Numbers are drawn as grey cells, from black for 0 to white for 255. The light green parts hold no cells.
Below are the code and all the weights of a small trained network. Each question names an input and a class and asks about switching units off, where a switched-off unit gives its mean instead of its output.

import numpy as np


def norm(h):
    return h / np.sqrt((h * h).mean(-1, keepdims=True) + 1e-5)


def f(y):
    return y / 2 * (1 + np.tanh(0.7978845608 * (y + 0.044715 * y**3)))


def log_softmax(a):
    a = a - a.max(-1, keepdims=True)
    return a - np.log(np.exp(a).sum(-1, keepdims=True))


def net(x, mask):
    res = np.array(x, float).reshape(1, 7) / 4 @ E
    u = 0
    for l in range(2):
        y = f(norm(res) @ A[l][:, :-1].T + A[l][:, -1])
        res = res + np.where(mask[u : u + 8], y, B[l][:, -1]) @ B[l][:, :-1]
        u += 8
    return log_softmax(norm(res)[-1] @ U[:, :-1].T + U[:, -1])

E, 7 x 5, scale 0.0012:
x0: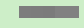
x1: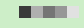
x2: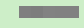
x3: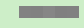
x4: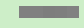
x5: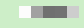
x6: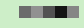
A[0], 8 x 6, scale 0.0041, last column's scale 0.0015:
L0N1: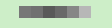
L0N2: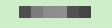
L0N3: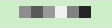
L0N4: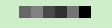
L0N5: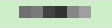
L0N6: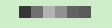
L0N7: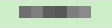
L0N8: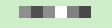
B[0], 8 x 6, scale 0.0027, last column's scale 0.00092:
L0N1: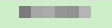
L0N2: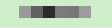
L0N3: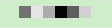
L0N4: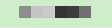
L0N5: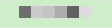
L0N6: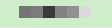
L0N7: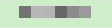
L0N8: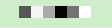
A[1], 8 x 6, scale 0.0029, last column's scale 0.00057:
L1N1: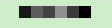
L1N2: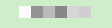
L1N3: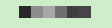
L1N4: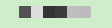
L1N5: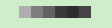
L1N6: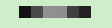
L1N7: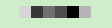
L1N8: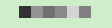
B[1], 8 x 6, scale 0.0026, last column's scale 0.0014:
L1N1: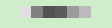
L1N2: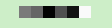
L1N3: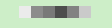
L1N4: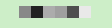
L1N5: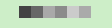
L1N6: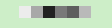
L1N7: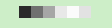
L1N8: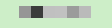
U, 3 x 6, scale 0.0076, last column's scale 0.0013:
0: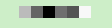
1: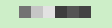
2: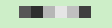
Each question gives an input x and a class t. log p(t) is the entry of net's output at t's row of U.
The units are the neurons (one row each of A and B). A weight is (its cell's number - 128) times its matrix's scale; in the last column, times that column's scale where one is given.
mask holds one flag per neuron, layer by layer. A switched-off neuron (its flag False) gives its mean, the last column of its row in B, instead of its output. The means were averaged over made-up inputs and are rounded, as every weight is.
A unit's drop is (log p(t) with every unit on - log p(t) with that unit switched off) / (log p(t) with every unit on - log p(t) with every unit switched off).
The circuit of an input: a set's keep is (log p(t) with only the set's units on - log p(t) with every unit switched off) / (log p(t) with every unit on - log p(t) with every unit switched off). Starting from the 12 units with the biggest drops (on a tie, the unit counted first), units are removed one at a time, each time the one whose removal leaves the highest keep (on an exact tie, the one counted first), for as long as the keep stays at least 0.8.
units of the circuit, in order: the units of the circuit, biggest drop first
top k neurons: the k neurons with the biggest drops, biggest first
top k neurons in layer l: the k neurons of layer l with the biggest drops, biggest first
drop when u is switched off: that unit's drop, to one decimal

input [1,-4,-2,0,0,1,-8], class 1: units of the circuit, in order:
(L0N8)
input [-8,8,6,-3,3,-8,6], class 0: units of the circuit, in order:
(L1N7, L1N6, L0N8)
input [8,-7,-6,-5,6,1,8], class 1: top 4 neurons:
(L0N4, L0N5, L0N7, L1N8)
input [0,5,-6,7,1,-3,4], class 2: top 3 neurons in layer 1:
(L1N8, L1N2, L1N4)
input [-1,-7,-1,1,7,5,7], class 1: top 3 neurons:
(L0N4, L0N5, L1N8)
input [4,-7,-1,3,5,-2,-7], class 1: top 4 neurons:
(L0N8, L0N3, L1N8, L1N4)
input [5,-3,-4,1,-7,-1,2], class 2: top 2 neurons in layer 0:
(L0N8, L0N3)
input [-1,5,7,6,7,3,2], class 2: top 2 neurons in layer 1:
(L1N6, L1N8)
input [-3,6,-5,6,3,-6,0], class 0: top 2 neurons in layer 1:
(L1N7, L1N6)
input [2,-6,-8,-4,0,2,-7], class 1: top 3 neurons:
(L0N8, L0N3, L1N8)
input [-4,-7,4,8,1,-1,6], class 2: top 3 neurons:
(L1N7, L0N8, L0N3)
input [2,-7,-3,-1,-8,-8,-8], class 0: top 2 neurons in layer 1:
(L1N6, L1N1)
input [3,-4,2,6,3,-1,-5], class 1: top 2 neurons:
(L0N8, L0N3)
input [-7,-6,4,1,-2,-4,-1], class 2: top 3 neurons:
(L1N7, L1N2, L1N5)
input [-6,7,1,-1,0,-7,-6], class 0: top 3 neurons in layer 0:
(L0N2, L0N6, L0N5)
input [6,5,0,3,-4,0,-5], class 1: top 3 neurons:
(L0N8, L0N3, L1N7)
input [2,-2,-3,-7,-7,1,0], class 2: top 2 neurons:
(L1N7, L1N6)
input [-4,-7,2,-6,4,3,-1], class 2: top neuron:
(L1N7)
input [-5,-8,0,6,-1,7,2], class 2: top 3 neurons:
(L1N7, L1N6, L0N8)
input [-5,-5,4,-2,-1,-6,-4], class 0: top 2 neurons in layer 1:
(L1N6, L1N1)
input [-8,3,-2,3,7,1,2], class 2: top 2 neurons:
(L0N3, L0N8)
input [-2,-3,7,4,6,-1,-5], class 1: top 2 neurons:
(L0N8, L0N3)
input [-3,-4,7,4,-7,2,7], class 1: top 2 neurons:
(L0N5, L0N4)
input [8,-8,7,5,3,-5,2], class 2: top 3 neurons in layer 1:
(L1N7, L1N2, L1N5)
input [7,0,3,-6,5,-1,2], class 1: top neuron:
(L0N4)
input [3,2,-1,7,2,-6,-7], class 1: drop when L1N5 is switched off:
-0.1
